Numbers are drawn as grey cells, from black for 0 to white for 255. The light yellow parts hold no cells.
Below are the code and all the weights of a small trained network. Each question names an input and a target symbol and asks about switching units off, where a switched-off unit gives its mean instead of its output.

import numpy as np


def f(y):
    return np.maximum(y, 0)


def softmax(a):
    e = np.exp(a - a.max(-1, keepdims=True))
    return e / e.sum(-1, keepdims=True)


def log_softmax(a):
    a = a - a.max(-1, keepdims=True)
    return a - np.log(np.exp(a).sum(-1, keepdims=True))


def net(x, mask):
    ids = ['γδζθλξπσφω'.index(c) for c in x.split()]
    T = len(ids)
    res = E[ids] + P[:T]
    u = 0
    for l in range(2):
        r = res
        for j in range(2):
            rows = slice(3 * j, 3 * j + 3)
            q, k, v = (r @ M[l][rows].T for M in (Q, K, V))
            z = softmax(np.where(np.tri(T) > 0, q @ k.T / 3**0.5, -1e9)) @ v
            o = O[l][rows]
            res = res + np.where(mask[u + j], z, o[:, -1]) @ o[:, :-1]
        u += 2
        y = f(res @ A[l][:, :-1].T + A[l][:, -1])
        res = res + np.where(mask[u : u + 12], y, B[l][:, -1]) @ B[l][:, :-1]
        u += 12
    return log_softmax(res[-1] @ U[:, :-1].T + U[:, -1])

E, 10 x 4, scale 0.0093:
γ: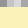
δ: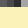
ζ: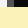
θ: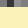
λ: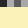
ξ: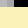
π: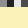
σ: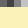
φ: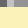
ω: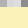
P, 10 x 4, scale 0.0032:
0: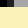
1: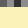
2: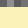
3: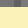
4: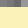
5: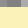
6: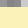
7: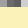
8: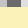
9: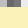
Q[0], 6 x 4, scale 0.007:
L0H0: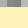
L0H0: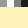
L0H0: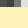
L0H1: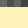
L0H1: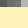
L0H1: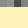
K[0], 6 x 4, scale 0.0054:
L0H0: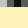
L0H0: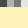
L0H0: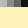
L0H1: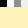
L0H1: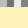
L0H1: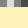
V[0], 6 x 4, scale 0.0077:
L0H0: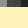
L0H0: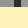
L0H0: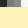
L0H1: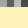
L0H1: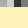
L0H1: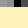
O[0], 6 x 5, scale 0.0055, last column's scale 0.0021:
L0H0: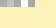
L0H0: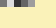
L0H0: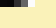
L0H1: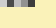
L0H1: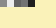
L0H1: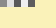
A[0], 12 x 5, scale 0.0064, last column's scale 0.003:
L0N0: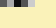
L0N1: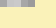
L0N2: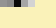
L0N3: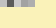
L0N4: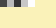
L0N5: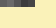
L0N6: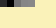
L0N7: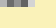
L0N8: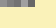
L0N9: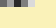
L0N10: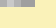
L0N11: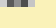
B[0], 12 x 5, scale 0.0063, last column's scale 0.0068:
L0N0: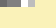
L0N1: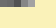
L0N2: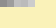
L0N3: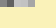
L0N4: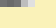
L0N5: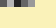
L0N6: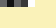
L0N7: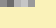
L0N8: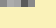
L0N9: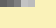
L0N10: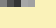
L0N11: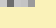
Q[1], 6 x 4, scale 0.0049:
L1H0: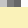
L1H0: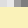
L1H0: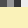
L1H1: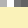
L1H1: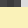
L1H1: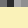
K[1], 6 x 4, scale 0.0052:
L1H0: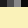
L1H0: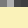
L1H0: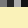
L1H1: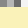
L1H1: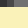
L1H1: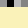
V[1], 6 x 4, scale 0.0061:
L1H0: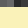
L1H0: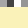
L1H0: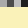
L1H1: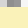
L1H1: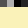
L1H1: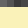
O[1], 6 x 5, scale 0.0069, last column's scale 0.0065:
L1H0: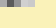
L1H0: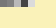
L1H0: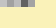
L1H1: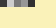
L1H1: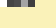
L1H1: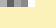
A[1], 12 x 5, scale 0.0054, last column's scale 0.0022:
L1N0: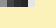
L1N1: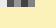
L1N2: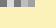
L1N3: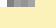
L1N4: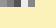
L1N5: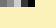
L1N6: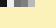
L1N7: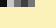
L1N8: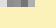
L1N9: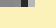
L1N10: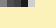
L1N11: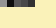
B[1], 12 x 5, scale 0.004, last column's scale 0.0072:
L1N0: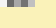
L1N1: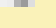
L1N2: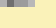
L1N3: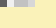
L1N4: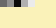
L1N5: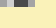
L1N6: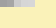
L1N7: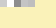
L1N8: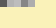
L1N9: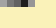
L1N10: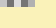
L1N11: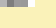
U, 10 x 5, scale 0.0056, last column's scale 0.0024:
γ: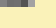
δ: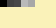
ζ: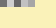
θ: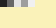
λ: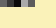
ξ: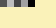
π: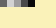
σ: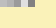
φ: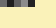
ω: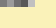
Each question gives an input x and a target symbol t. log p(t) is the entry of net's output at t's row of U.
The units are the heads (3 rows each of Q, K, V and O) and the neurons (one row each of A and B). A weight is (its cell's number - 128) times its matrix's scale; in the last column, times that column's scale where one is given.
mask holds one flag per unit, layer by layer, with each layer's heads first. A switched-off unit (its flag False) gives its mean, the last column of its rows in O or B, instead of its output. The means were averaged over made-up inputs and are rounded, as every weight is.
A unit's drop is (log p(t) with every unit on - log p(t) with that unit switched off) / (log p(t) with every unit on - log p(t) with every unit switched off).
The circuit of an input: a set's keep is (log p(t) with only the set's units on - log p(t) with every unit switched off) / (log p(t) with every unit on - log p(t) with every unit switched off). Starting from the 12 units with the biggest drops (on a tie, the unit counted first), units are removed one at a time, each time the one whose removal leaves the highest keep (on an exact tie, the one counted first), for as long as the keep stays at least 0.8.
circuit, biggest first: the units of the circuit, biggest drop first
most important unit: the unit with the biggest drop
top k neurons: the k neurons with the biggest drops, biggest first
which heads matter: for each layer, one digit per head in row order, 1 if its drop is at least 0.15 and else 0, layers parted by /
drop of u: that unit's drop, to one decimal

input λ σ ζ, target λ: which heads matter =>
11 / 10
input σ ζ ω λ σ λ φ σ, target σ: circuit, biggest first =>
L0H0, L0N6, L0H1, L1H0
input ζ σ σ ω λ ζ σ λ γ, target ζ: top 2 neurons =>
L0N6, L1N7
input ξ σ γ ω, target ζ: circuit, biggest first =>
L1H1, L0N6, L0H1, L1H0
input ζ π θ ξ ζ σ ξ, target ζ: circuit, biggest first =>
L1H1, L0H0, L0H1, L0N6
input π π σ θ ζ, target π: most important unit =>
L1H0
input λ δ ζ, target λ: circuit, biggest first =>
L1H0, L0H0, L0N5, L1H1
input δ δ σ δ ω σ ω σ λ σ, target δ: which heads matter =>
00 / 10
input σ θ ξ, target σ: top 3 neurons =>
L0N6, L0N0, L0N2
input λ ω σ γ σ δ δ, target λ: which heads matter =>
10 / 11
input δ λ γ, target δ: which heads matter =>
10 / 10
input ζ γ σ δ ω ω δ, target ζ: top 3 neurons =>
L0N6, L1N7, L1N6
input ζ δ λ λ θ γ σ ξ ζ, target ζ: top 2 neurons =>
L0N6, L0N2
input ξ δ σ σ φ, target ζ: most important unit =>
L1H1
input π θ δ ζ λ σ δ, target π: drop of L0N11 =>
0.1
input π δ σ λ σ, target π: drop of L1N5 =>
0.2
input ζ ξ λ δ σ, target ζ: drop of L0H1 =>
0.2
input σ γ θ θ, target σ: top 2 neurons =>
L0N6, L1N1
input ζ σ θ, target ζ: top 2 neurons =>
L0N6, L1N7
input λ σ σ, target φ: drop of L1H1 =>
0.3
